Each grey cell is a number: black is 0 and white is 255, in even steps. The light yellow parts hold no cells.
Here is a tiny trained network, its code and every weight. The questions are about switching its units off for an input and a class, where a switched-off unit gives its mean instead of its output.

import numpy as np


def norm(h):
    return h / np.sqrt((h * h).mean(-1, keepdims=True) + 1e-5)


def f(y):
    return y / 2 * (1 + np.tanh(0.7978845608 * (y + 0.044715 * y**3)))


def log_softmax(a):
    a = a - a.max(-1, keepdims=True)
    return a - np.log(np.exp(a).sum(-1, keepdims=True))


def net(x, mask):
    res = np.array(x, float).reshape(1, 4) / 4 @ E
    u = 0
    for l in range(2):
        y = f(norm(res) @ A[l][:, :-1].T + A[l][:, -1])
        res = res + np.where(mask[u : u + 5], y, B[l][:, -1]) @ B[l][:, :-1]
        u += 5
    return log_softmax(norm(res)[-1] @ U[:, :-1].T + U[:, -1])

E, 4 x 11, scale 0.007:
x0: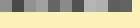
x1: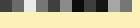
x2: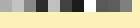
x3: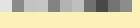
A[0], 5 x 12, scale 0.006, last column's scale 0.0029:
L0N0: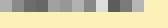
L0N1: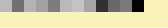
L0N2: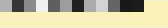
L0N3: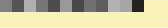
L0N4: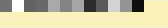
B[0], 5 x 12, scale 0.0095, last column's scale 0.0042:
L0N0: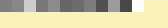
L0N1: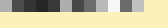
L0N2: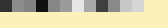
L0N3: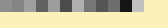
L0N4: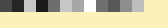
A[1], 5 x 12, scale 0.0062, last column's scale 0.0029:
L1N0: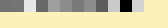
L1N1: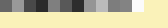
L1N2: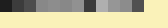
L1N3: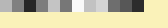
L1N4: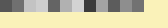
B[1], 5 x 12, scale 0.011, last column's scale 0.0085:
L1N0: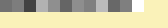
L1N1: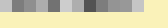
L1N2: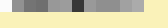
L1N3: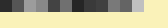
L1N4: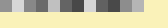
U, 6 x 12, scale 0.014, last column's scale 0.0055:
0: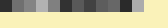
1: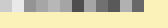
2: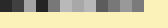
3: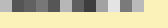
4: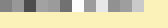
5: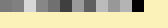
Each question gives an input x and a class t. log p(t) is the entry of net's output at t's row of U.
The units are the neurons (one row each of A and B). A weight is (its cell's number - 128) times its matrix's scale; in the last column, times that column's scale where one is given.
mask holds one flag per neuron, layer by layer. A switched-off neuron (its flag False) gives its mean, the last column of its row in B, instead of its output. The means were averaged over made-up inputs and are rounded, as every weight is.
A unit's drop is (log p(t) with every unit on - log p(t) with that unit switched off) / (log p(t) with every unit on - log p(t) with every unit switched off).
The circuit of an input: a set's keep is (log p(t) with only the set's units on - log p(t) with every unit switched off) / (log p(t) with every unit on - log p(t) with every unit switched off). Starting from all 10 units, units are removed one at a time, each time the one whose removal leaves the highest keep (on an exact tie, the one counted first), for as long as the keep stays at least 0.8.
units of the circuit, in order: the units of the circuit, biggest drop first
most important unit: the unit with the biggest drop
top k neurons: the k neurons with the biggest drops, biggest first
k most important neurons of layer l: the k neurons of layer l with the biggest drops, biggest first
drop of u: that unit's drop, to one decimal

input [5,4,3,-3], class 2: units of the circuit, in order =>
[L0N2]
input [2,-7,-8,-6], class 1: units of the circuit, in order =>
[L1N2; L1N4; L0N1]
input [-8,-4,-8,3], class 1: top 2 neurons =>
[L1N4; L0N2]
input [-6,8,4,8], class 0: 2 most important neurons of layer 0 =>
[L0N3; L0N2]
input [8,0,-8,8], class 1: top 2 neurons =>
[L1N4; L0N4]
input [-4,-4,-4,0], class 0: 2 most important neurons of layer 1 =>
[L1N3; L1N1]
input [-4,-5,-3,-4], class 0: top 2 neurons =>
[L1N3; L0N1]
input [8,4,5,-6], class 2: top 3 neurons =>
[L0N2; L1N2; L0N1]
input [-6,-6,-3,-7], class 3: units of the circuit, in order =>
[L1N2; L1N3]
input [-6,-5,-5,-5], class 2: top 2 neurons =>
[L0N4; L0N1]
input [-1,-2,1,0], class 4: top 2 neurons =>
[L0N0; L1N3]
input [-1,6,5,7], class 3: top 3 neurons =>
[L0N1; L1N4; L1N3]
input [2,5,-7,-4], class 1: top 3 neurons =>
[L1N2; L1N4; L0N0]
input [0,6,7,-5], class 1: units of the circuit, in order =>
[L1N1]
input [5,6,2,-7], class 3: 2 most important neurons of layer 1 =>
[L1N1; L1N4]
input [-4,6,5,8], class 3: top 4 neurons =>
[L0N1; L1N4; L1N3; L0N0]
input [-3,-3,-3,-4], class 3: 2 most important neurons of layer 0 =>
[L0N2; L0N3]
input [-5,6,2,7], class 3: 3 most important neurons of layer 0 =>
[L0N1; L0N2; L0N0]
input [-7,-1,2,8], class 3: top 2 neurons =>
[L0N1; L0N2]
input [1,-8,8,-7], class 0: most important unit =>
L1N3
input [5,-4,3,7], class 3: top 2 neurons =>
[L0N1; L0N4]
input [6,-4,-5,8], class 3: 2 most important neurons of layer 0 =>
[L0N1; L0N4]
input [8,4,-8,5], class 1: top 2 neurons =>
[L1N4; L0N4]
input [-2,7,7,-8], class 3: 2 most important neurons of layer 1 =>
[L1N1; L1N4]
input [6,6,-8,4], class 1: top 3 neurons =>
[L1N4; L0N0; L1N3]
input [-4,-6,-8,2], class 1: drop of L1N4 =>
0.9
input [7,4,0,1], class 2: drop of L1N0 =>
0.0
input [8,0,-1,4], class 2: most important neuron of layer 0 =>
[L0N2]
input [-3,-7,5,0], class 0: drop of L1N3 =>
0.6
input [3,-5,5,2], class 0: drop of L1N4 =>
0.1
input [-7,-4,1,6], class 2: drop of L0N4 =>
1.1
